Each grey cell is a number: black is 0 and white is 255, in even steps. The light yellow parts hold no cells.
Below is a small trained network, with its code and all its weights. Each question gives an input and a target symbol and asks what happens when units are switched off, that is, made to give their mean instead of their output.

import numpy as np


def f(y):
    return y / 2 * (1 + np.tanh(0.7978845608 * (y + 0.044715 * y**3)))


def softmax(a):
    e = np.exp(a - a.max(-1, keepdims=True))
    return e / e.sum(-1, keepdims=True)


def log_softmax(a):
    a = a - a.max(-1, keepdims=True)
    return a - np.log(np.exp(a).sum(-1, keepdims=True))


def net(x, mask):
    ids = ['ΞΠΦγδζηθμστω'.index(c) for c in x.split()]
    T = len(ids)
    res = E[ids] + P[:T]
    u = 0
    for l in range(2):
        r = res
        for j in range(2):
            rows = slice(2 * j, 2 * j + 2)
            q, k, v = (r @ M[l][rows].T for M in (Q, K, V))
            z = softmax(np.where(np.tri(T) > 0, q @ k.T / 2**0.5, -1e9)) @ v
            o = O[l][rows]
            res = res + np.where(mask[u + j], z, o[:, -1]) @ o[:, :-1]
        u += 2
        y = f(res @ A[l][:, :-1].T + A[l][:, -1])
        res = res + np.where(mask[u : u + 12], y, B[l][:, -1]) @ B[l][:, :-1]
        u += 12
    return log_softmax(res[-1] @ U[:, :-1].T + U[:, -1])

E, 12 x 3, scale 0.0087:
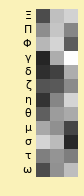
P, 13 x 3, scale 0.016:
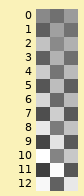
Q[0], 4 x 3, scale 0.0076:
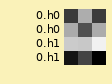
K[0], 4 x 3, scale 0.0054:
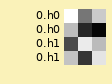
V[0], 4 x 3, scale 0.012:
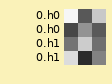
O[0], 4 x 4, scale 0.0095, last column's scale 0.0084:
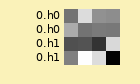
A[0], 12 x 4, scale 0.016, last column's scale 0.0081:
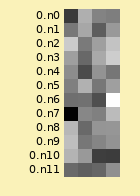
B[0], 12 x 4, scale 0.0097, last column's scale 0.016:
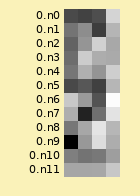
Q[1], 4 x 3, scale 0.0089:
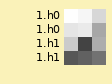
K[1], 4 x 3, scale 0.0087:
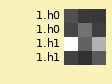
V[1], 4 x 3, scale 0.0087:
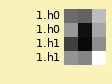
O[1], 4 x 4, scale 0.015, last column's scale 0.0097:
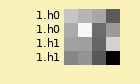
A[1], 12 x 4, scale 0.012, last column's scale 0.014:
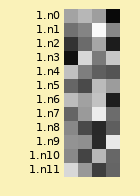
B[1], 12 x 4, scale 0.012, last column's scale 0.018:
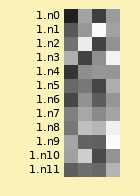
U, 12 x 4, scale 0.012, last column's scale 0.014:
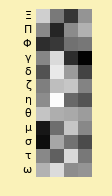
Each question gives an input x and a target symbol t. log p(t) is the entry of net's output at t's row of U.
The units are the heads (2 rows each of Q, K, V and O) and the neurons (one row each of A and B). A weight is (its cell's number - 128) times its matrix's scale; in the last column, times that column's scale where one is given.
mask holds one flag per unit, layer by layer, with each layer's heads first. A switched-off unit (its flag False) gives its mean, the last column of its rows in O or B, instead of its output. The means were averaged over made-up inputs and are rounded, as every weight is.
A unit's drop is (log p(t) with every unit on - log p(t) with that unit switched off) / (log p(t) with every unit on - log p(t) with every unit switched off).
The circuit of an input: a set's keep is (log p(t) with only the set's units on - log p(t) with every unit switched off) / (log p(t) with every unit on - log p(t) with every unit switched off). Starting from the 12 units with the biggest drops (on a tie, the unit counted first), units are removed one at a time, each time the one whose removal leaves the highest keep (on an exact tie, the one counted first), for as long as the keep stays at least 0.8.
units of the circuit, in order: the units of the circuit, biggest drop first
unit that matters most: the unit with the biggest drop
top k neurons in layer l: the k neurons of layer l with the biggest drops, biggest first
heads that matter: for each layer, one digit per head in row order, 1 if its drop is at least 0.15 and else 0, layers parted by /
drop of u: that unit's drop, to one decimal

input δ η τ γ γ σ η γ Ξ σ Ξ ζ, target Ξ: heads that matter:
00 / 10
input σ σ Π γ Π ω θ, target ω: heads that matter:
11 / 11
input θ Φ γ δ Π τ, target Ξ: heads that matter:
00 / 10
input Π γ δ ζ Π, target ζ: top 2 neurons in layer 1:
(1.n1 1.n3)
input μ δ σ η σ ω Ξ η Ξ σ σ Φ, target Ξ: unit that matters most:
1.n9
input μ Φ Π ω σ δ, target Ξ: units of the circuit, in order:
(1.n9 0.n9)
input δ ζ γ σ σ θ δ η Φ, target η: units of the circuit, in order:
(1.h0 0.n7)
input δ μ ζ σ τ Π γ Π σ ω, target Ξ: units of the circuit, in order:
(1.n9 0.n9)
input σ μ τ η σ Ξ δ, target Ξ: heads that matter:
01 / 11
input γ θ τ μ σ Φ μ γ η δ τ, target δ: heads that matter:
10 / 10
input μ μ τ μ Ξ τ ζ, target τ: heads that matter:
10 / 11
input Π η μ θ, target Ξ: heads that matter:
00 / 00
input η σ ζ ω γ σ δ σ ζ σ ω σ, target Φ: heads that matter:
01 / 01
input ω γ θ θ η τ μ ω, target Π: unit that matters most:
0.n7
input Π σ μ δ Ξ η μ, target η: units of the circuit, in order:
(1.h0 0.n7 0.n0)
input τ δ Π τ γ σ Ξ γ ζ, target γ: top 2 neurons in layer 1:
(1.n0 1.n8)
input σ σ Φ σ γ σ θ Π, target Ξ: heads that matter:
00 / 10
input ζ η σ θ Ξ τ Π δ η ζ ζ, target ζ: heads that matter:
10 / 01
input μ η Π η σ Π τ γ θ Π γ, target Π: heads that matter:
11 / 11
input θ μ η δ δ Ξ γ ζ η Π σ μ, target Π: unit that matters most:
1.h1
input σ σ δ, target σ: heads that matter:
00 / 10
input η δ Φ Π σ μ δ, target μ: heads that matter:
10 / 11
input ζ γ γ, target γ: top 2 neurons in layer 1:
(1.n0 1.n8)
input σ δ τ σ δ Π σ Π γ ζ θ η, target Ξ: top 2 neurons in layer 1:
(1.n9 1.n1)
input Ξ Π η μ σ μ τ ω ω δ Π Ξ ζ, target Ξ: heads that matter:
01 / 11
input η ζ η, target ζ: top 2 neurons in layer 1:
(1.n3 1.n1)
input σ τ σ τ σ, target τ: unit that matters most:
0.n7
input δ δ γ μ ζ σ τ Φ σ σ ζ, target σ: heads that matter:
01 / 10
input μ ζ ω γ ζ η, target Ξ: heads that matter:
00 / 00
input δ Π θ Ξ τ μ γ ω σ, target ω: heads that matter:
11 / 11
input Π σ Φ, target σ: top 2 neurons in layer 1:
(1.n2 1.n5)
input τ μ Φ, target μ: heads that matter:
00 / 10
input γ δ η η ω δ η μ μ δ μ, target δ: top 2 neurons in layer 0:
(0.n0 0.n7)
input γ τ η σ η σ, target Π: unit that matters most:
1.h1
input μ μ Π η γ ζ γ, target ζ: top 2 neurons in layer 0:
(0.n7 0.n3)
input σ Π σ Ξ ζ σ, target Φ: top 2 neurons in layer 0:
(0.n7 0.n0)
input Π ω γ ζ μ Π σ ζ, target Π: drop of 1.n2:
0.3
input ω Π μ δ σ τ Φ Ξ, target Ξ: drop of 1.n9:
0.2
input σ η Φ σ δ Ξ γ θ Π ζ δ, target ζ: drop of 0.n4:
0.4
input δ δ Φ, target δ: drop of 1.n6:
0.2
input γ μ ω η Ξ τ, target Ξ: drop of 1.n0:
0.0
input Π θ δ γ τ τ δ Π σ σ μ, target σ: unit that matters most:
1.h0
